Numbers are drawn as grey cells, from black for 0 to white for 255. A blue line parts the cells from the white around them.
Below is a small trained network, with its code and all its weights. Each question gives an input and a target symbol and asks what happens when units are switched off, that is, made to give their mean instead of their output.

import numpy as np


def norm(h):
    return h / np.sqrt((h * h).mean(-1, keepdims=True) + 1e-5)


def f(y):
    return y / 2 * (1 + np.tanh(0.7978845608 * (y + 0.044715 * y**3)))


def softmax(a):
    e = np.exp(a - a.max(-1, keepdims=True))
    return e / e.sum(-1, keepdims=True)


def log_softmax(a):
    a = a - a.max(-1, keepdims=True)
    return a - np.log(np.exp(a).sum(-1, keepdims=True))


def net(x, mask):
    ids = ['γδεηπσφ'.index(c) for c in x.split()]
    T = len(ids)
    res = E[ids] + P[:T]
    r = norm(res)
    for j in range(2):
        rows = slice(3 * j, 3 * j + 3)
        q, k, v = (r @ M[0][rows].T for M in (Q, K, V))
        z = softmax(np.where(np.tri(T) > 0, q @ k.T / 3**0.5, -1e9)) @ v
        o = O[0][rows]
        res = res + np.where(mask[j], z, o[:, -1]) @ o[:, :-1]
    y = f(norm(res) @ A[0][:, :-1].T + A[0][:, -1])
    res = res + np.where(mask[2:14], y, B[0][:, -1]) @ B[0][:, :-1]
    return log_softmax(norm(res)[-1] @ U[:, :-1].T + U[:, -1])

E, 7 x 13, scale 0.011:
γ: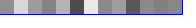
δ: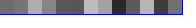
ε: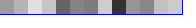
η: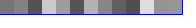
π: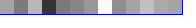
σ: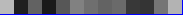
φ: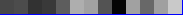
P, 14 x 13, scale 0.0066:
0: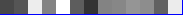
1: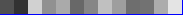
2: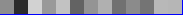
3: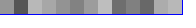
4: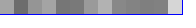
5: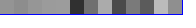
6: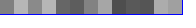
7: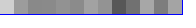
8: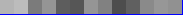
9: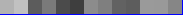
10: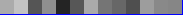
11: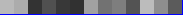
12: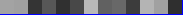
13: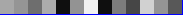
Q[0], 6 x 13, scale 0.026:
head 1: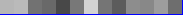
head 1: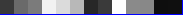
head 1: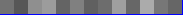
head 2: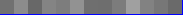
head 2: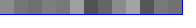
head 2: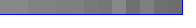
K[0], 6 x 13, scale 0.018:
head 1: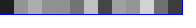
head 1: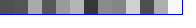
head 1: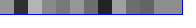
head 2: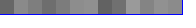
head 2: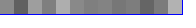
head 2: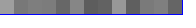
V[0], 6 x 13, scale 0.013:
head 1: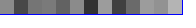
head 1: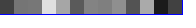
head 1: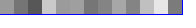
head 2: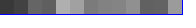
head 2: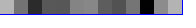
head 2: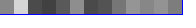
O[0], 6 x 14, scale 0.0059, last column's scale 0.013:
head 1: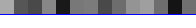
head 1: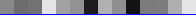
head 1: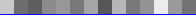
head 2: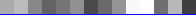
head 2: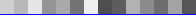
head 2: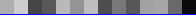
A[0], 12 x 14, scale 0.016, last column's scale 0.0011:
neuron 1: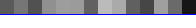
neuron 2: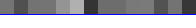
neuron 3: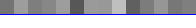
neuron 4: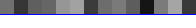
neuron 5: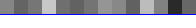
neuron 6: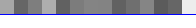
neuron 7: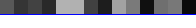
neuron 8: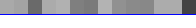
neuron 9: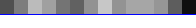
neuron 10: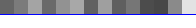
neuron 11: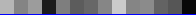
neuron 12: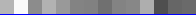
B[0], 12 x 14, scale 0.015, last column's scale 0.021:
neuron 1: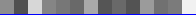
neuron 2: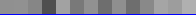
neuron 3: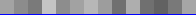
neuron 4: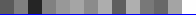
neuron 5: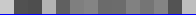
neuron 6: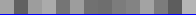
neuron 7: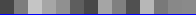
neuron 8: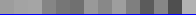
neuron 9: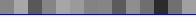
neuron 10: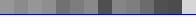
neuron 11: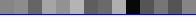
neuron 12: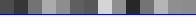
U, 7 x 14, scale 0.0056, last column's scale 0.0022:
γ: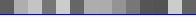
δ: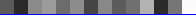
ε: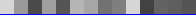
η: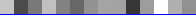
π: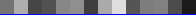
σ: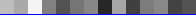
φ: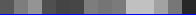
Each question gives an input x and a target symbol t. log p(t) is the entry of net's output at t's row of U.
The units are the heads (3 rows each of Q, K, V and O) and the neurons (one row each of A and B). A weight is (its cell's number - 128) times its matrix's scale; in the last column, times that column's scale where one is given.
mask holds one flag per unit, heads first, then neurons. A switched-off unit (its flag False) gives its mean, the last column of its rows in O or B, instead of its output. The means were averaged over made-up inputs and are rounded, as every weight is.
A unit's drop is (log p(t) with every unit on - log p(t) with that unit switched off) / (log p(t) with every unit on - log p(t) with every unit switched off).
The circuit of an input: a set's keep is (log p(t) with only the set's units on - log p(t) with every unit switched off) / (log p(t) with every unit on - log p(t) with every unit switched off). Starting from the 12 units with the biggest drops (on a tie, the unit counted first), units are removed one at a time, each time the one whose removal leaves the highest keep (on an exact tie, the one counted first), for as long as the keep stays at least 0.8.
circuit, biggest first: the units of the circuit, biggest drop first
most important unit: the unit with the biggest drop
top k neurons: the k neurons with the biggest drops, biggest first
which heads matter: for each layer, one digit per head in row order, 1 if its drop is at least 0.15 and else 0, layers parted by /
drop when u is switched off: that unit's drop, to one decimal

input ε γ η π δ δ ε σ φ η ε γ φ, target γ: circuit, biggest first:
head 1; neuron 5
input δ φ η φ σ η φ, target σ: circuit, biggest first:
head 2; neuron 4
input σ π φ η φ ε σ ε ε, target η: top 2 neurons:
neuron 10; neuron 9
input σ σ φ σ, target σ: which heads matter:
11
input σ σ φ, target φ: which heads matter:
11
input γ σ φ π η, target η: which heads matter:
10
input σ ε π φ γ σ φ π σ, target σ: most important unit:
head 2
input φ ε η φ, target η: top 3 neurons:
neuron 10; neuron 9; neuron 3
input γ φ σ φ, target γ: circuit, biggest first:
neuron 5; head 1
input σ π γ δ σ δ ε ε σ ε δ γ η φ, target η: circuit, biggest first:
head 1; neuron 10
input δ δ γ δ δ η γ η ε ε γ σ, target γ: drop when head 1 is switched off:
0.7
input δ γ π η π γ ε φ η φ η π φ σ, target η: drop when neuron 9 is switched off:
0.2
